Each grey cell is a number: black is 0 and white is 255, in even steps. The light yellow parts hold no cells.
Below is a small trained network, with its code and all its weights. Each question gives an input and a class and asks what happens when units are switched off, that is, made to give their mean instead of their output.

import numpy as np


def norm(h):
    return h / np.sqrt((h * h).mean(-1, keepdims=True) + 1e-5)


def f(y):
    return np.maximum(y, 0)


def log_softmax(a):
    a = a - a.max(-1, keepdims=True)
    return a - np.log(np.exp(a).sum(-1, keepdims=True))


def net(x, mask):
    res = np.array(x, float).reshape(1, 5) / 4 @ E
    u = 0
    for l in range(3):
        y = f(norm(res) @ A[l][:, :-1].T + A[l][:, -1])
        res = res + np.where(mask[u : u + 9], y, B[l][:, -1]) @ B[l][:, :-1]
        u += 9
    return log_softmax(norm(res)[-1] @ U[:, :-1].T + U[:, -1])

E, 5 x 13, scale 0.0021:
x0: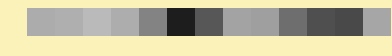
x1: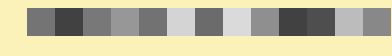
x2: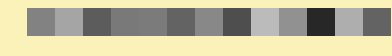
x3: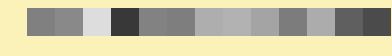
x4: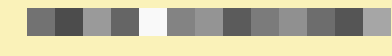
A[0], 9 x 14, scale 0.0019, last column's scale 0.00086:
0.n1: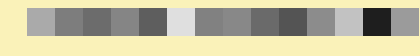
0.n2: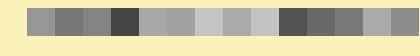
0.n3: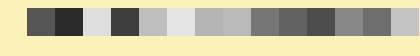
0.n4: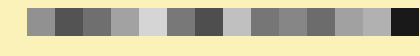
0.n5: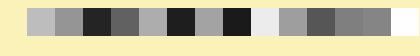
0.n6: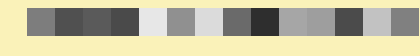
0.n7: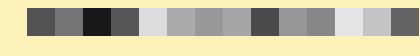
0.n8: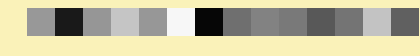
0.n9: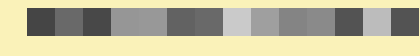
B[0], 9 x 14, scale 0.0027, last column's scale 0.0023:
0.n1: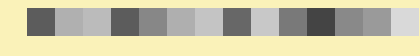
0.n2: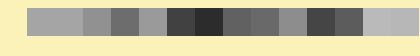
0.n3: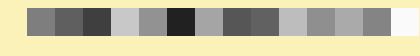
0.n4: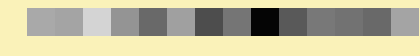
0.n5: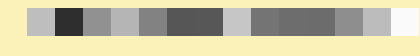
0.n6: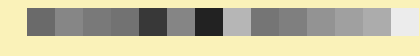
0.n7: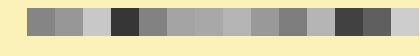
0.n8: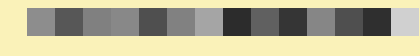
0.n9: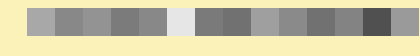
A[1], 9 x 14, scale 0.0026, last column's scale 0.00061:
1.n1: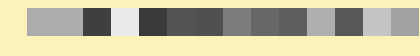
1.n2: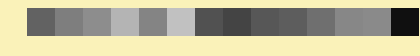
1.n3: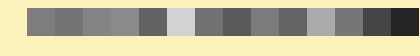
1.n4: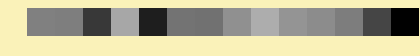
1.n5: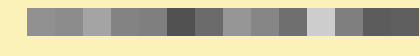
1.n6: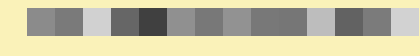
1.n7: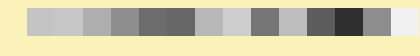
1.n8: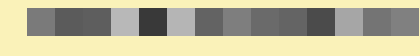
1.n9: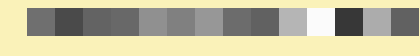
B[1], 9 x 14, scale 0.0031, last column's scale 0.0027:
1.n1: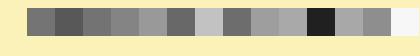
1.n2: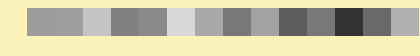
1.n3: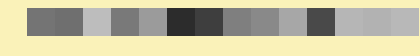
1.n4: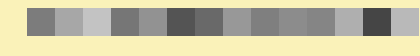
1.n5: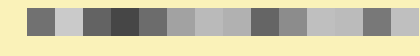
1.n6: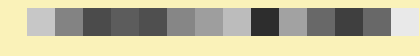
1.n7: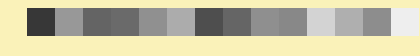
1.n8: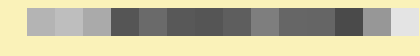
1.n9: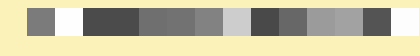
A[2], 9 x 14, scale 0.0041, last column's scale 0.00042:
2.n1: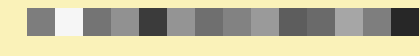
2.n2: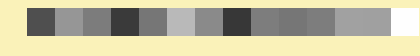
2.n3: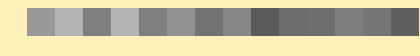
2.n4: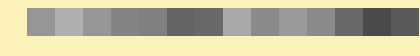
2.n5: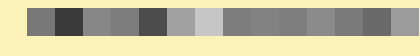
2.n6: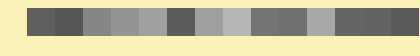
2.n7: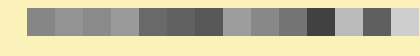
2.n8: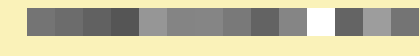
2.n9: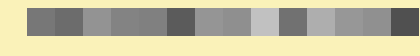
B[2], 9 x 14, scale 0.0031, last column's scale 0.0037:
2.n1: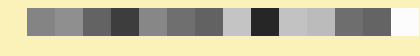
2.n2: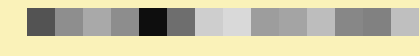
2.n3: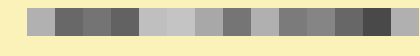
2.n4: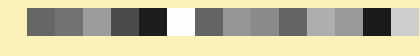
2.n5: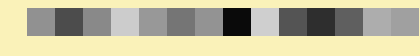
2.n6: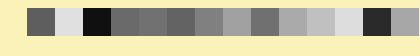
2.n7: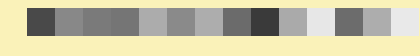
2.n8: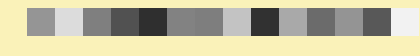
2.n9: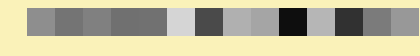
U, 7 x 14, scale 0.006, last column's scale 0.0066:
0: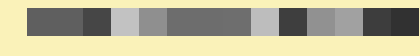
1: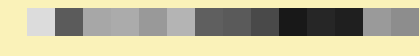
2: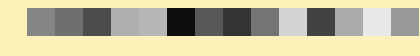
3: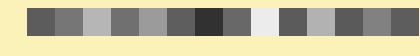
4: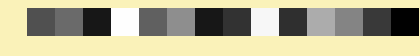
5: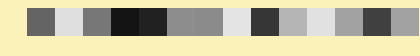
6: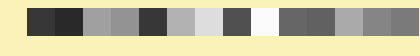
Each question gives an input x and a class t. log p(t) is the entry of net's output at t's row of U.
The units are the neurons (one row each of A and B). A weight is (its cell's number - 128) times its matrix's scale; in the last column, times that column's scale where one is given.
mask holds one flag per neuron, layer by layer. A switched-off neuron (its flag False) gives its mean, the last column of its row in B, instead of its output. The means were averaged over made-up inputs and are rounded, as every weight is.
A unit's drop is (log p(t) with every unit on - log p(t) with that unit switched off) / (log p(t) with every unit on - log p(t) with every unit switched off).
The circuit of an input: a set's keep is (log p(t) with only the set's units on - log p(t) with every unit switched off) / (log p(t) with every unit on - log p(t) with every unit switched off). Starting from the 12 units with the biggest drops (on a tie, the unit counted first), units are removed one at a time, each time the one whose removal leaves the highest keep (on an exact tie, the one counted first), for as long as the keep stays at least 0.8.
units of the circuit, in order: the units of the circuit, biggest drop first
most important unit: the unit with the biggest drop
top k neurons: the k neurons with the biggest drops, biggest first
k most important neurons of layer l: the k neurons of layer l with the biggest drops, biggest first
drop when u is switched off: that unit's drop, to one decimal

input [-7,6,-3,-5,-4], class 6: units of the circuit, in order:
[1.n9; 2.n5; 2.n8; 0.n1]
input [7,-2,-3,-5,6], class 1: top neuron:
[0.n4]
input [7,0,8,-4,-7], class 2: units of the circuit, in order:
[1.n1; 1.n9; 2.n8]
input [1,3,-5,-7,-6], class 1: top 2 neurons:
[1.n9; 1.n7]
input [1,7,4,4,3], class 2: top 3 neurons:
[0.n3; 0.n2; 2.n4]
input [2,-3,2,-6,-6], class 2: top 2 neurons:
[1.n1; 1.n9]
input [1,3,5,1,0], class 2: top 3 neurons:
[1.n9; 2.n4; 2.n8]
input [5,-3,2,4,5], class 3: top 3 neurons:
[1.n9; 0.n7; 2.n1]
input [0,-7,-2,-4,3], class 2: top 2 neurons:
[1.n1; 0.n5]
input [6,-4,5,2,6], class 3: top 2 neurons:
[0.n3; 2.n9]
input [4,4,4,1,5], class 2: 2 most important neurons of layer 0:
[0.n3; 0.n2]
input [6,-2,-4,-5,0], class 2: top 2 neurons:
[1.n1; 2.n4]
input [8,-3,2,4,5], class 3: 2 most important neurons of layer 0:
[0.n7; 0.n5]
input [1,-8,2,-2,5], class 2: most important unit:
0.n5
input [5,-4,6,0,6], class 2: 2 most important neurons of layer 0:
[0.n5; 0.n7]
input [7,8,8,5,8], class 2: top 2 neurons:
[0.n3; 2.n4]
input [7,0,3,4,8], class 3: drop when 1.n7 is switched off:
0.2
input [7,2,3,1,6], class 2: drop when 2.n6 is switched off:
-0.1
